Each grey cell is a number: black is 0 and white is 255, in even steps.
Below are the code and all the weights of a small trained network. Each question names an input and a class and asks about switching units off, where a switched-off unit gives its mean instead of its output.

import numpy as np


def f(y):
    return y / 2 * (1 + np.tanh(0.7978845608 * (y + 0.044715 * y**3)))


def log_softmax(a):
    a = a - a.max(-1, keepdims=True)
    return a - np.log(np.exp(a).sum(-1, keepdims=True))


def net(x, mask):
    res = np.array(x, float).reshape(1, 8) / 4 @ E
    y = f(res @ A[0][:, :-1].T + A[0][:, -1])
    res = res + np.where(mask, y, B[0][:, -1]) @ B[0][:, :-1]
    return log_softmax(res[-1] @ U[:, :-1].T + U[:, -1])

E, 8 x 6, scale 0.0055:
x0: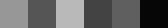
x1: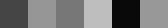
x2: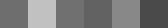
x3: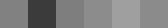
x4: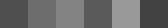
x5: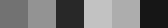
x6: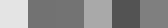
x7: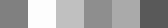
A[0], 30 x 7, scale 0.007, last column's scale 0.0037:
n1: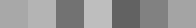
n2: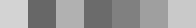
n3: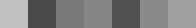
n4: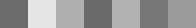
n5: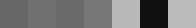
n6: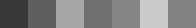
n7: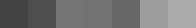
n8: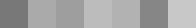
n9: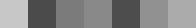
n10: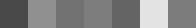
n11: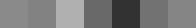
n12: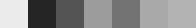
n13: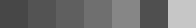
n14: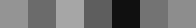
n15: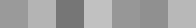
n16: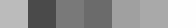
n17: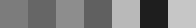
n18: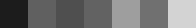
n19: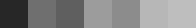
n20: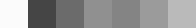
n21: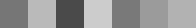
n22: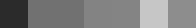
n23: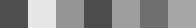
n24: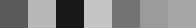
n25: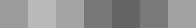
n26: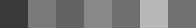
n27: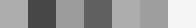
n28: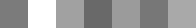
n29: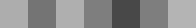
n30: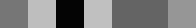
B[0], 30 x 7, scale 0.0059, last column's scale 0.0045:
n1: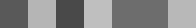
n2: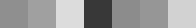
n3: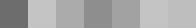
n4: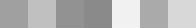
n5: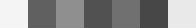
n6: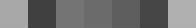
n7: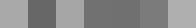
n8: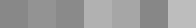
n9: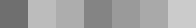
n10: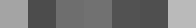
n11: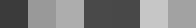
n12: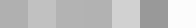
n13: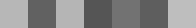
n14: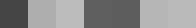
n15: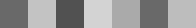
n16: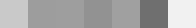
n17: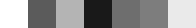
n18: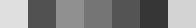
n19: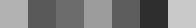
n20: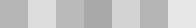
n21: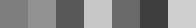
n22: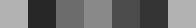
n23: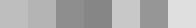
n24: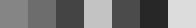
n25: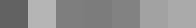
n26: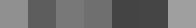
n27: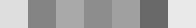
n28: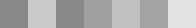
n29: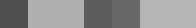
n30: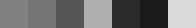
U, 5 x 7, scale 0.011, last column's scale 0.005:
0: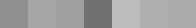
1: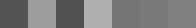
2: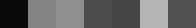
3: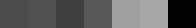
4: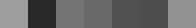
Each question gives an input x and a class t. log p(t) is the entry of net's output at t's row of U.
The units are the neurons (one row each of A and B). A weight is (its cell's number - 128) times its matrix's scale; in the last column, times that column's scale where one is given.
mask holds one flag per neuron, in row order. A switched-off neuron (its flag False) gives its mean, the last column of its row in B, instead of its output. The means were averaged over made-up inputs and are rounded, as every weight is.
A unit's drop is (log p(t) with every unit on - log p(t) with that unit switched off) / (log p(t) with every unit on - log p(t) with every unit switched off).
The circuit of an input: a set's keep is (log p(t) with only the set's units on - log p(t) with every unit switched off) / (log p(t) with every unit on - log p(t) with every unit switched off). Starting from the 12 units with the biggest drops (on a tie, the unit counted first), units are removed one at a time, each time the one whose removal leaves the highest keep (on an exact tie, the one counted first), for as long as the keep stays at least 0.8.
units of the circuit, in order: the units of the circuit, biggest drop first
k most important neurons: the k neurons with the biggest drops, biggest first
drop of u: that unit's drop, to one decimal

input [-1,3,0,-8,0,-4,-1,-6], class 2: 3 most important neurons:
(n5; n14; n17)
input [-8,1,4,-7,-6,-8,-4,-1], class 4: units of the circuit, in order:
(n10; n22; n6)
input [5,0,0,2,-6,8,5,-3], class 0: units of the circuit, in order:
(n20; n12)
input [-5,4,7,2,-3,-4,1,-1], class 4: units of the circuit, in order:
(n10; n22; n20)
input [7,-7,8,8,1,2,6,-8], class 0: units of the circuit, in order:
(n20; n12)
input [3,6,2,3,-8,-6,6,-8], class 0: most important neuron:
(n12)
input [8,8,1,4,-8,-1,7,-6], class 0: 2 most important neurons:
(n12; n20)
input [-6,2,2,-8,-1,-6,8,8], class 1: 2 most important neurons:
(n1; n21)
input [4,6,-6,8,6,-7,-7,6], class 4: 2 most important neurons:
(n6; n22)
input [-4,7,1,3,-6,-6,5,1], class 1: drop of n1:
0.2
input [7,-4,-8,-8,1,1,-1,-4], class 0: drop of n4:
-0.1
